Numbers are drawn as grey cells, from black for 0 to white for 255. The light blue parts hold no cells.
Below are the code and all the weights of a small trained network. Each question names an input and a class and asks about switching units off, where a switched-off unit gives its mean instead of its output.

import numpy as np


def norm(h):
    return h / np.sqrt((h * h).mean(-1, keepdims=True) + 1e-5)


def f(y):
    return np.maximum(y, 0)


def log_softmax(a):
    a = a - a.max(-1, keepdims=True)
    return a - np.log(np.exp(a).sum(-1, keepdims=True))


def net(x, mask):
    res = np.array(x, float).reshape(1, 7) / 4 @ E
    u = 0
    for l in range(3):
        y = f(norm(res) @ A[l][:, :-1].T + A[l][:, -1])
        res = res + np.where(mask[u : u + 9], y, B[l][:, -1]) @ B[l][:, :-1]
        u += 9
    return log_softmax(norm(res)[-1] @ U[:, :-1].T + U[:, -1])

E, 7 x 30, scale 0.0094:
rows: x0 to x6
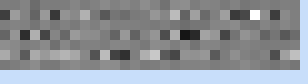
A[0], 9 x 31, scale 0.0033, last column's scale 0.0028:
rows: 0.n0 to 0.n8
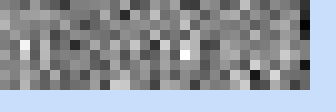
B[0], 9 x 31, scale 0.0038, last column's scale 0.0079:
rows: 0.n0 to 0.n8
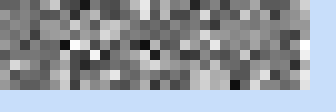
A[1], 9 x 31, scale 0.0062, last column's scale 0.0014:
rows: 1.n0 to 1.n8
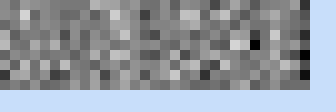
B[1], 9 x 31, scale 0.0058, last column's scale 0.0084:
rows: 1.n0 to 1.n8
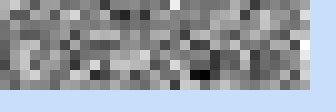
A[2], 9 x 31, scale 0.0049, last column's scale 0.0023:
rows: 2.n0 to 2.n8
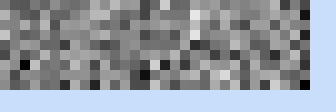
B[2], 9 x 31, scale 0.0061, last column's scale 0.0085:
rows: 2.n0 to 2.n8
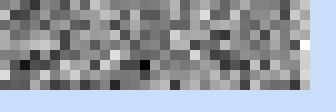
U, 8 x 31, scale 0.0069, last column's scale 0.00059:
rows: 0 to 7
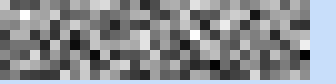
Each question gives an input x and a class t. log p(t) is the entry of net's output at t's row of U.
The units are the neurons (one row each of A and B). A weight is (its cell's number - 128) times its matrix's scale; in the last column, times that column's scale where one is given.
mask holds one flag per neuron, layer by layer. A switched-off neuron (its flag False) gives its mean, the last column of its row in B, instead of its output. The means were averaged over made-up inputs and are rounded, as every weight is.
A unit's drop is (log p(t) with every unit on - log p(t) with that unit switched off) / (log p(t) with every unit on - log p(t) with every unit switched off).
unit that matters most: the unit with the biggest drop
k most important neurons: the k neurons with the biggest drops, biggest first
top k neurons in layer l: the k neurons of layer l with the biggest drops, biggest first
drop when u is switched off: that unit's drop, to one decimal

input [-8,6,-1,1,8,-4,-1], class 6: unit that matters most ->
1.n7
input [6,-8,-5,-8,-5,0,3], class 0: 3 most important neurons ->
(0.n4; 1.n1; 1.n3)
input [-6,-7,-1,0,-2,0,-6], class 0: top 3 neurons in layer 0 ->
(0.n7; 0.n5; 0.n0)
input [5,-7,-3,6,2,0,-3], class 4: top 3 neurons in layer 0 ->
(0.n4; 0.n7; 0.n8)
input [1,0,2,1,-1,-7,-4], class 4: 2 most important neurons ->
(1.n5; 0.n8)
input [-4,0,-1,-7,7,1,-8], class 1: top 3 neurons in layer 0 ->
(0.n5; 0.n8; 0.n7)
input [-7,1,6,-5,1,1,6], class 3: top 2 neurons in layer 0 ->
(0.n5; 0.n1)
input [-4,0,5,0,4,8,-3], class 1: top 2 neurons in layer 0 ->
(0.n4; 0.n8)
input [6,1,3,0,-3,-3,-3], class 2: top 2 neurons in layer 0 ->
(0.n5; 0.n7)
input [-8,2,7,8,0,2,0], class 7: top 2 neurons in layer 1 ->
(1.n4; 1.n7)
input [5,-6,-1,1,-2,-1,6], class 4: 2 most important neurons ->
(0.n4; 1.n1)
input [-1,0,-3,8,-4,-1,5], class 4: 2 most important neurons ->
(1.n4; 1.n7)
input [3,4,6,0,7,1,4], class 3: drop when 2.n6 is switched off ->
0.1
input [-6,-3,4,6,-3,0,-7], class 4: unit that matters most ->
0.n4
